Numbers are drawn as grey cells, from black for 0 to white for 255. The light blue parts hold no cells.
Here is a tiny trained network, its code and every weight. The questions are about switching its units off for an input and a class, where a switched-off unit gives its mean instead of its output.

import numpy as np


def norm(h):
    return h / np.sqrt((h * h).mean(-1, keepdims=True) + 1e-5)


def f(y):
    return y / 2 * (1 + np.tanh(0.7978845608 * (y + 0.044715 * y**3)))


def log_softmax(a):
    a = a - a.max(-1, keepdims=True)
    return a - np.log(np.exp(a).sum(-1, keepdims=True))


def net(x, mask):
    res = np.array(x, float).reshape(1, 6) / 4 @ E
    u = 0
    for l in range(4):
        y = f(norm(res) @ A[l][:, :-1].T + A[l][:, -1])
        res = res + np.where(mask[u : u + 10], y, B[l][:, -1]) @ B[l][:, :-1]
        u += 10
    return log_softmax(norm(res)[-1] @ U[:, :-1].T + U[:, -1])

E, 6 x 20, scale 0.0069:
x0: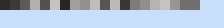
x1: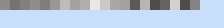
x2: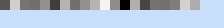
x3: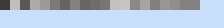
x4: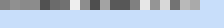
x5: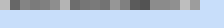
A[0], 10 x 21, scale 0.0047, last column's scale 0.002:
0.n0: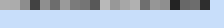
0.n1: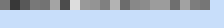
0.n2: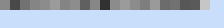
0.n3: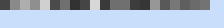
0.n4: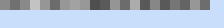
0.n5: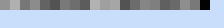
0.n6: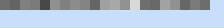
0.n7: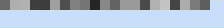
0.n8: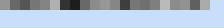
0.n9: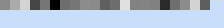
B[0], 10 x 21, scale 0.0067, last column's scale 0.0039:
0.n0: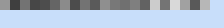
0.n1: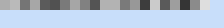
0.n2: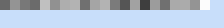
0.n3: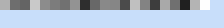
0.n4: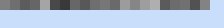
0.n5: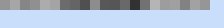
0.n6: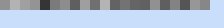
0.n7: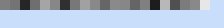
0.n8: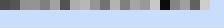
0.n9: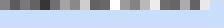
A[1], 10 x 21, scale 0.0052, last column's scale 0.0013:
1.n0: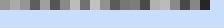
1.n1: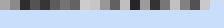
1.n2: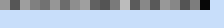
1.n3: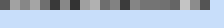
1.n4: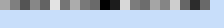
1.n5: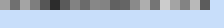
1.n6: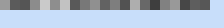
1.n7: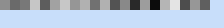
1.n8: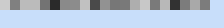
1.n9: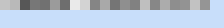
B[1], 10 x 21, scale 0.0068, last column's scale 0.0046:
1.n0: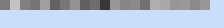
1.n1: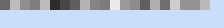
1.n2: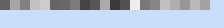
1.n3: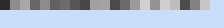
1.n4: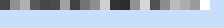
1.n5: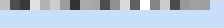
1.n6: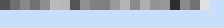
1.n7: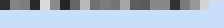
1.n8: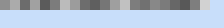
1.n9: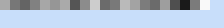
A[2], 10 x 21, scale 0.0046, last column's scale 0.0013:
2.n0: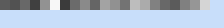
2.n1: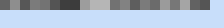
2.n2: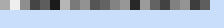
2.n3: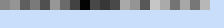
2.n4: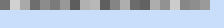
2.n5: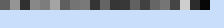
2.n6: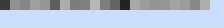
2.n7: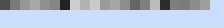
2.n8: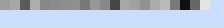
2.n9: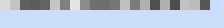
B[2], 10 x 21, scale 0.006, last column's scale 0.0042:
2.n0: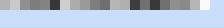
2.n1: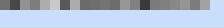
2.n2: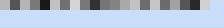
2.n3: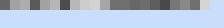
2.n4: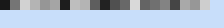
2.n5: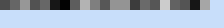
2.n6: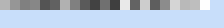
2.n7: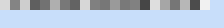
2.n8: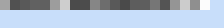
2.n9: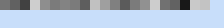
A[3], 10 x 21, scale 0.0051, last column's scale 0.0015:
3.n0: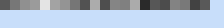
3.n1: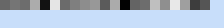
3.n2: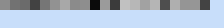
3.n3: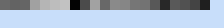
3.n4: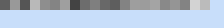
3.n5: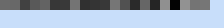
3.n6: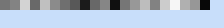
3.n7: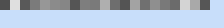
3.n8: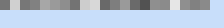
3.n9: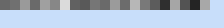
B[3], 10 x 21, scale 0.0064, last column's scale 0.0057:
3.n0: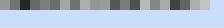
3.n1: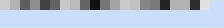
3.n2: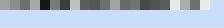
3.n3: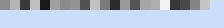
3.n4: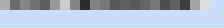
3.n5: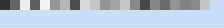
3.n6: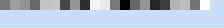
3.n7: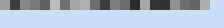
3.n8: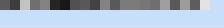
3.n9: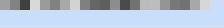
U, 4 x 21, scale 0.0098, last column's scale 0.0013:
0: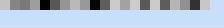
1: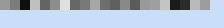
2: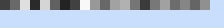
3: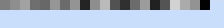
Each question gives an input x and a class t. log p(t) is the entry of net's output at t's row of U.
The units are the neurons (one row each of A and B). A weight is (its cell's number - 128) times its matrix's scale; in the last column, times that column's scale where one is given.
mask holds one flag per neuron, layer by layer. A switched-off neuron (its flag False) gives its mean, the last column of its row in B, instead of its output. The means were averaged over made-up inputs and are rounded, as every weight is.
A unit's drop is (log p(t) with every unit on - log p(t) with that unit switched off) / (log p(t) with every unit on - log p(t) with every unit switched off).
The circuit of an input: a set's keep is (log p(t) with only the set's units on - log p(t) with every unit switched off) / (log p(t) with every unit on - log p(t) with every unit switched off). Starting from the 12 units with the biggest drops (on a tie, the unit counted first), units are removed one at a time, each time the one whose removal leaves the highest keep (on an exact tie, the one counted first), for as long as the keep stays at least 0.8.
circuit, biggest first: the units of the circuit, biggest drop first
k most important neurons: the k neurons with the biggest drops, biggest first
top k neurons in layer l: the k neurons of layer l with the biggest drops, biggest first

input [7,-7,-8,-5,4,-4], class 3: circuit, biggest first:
1.n4
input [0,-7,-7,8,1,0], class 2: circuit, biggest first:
0.n7, 3.n5
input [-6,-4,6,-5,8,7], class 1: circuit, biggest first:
1.n5, 2.n9
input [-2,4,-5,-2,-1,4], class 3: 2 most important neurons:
1.n4, 1.n2
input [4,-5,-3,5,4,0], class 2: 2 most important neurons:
0.n7, 3.n5
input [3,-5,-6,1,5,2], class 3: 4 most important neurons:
1.n4, 0.n9, 1.n2, 0.n3
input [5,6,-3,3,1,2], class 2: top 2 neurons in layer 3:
3.n8, 3.n2
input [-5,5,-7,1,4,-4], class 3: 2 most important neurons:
1.n2, 1.n4
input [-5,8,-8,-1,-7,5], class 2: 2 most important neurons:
1.n1, 1.n7
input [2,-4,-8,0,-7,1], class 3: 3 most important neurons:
1.n4, 3.n6, 1.n9
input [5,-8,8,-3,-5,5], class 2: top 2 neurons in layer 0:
0.n7, 0.n2
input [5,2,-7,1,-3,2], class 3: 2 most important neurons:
1.n4, 3.n6
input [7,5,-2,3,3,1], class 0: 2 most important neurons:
0.n1, 3.n1
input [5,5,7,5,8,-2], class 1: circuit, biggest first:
1.n9
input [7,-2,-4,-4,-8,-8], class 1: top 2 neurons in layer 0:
0.n3, 0.n9
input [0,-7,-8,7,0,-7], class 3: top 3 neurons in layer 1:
1.n4, 1.n2, 1.n7
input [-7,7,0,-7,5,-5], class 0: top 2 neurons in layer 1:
1.n8, 1.n1
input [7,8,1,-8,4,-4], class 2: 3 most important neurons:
1.n7, 0.n9, 1.n9
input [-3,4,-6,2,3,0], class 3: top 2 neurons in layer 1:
1.n4, 1.n2
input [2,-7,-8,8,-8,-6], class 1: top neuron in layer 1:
1.n3
